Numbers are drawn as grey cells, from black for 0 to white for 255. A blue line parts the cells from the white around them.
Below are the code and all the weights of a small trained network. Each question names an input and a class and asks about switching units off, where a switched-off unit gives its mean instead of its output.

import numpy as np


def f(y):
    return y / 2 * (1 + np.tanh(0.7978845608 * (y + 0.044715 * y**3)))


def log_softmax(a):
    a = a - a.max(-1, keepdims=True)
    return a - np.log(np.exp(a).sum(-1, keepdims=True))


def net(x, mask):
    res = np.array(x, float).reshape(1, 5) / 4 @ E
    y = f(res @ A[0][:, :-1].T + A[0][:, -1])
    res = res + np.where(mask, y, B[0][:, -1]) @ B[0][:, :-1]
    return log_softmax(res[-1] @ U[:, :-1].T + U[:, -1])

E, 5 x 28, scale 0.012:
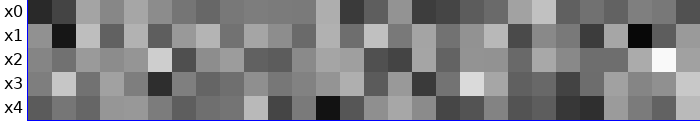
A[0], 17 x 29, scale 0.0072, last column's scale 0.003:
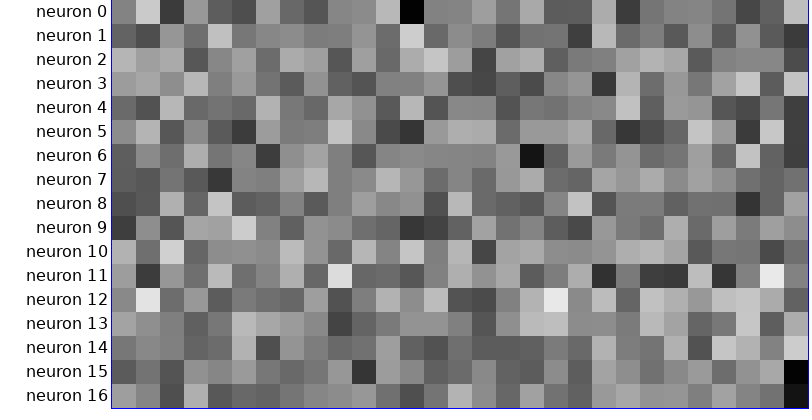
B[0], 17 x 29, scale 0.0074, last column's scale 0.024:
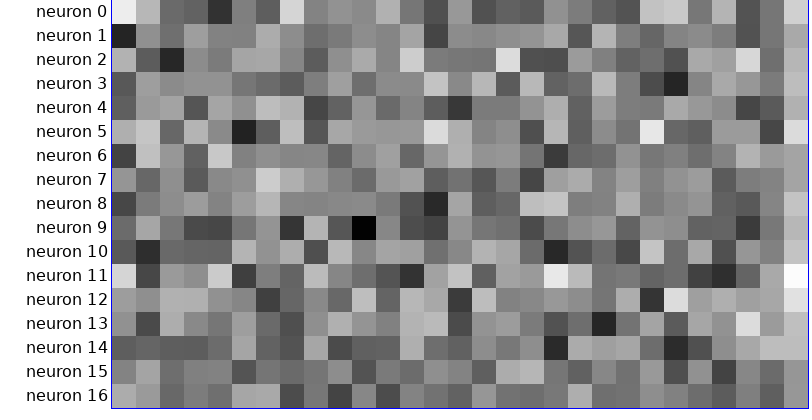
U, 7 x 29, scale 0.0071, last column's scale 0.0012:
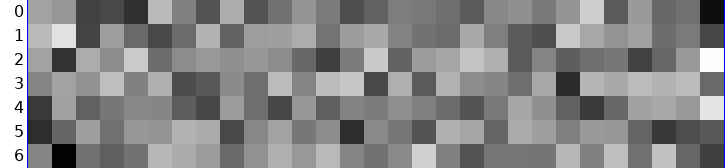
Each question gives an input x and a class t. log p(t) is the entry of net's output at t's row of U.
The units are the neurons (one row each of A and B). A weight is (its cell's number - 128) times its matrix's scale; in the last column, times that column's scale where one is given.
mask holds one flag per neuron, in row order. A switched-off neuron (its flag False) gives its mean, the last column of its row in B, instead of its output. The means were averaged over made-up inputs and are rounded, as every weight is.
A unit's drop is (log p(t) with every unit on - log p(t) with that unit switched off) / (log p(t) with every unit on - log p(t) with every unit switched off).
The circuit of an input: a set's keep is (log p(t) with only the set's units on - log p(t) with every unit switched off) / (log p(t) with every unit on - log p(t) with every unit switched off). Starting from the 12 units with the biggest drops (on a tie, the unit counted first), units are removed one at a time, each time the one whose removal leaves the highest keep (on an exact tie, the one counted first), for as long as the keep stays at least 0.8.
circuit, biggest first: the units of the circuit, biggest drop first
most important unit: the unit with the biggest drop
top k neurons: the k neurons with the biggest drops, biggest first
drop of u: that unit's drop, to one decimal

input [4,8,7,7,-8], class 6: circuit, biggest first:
[neuron 10]
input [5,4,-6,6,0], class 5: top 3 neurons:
[neuron 4; neuron 1; neuron 8]
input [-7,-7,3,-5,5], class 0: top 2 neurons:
[neuron 9; neuron 0]
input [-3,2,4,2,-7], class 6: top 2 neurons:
[neuron 10; neuron 2]
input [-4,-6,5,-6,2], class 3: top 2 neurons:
[neuron 12; neuron 13]
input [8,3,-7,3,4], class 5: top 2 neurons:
[neuron 4; neuron 1]
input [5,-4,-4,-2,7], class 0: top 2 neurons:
[neuron 9; neuron 0]
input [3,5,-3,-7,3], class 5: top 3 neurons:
[neuron 4; neuron 1; neuron 8]
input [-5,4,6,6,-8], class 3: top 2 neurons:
[neuron 12; neuron 3]
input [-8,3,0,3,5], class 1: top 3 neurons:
[neuron 5; neuron 0; neuron 8]
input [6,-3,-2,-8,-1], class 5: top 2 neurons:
[neuron 1; neuron 0]
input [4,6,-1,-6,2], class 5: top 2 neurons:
[neuron 4; neuron 1]
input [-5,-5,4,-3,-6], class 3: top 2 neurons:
[neuron 12; neuron 3]
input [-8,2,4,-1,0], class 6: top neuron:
[neuron 2]
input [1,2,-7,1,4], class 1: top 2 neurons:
[neuron 5; neuron 0]
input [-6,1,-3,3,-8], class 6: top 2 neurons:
[neuron 10; neuron 2]
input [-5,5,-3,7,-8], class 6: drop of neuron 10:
0.7
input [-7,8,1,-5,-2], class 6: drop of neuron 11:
0.0
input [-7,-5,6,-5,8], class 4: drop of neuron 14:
0.1
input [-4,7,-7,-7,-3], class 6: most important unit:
neuron 10
